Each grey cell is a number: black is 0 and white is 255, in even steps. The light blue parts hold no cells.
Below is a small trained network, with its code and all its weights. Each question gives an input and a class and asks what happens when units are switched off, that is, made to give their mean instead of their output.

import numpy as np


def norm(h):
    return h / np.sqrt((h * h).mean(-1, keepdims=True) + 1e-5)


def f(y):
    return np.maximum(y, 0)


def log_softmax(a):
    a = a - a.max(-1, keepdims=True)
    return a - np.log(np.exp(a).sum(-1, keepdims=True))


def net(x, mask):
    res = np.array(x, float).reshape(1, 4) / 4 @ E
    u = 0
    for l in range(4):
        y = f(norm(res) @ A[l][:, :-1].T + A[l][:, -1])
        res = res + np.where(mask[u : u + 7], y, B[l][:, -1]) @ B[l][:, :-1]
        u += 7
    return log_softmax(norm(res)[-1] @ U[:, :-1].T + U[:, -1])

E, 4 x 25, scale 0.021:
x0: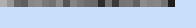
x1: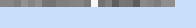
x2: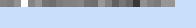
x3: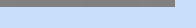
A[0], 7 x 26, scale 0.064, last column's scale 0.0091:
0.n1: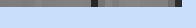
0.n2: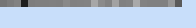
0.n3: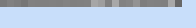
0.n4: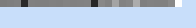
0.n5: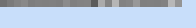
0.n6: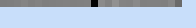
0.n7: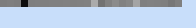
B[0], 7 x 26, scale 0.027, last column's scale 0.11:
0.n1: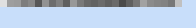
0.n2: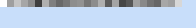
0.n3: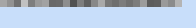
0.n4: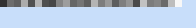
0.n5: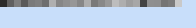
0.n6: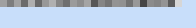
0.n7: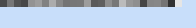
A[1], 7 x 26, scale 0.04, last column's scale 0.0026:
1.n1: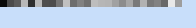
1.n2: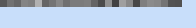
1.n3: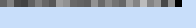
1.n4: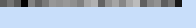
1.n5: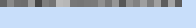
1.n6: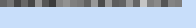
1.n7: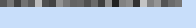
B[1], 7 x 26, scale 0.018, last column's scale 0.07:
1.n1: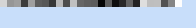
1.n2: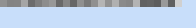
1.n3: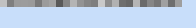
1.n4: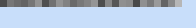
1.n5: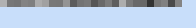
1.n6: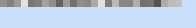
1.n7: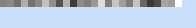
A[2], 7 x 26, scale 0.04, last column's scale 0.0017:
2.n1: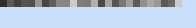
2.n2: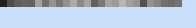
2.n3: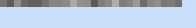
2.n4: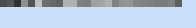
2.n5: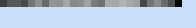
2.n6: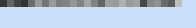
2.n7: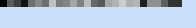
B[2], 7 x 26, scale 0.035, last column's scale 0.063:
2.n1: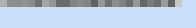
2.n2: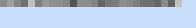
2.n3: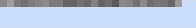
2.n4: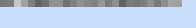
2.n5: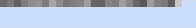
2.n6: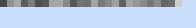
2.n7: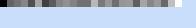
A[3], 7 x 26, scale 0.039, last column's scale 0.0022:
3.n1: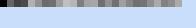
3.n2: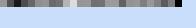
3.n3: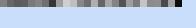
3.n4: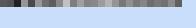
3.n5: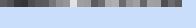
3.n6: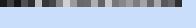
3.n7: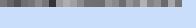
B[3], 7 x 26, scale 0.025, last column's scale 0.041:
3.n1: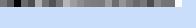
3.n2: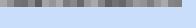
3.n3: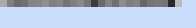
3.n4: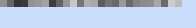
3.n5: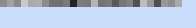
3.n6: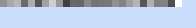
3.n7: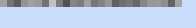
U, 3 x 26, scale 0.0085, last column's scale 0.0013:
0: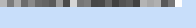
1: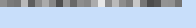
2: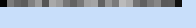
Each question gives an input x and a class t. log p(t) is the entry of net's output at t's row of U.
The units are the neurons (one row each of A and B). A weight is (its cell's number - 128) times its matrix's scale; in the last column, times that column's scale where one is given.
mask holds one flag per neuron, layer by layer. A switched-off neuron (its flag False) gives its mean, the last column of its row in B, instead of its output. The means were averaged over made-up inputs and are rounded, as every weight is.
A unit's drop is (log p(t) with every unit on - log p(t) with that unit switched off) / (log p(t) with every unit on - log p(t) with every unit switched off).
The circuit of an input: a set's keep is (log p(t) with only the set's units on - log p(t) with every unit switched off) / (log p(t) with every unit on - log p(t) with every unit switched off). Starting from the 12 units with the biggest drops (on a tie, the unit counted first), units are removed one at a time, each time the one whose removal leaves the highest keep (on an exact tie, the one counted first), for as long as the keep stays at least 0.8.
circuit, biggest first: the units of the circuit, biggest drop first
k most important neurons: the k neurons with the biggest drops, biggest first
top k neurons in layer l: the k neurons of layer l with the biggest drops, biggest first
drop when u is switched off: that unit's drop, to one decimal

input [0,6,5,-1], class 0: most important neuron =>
[0.n7]
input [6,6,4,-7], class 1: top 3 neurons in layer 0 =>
[0.n5; 0.n6; 0.n7]
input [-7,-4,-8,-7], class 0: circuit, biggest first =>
[0.n4; 1.n1]
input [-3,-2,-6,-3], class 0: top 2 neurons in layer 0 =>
[0.n4; 0.n2]
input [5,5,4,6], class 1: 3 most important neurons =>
[0.n5; 0.n6; 0.n7]
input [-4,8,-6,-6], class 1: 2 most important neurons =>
[0.n2; 1.n1]
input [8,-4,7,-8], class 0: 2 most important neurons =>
[0.n4; 0.n7]
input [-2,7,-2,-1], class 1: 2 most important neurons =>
[0.n4; 1.n1]
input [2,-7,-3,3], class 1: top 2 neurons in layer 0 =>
[0.n4; 0.n1]
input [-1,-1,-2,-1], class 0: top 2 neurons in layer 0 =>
[0.n4; 0.n2]
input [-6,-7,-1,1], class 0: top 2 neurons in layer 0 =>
[0.n4; 0.n7]
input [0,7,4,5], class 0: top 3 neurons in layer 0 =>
[0.n7; 0.n6; 0.n2]
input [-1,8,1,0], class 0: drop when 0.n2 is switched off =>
0.4
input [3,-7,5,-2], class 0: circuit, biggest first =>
[0.n1]
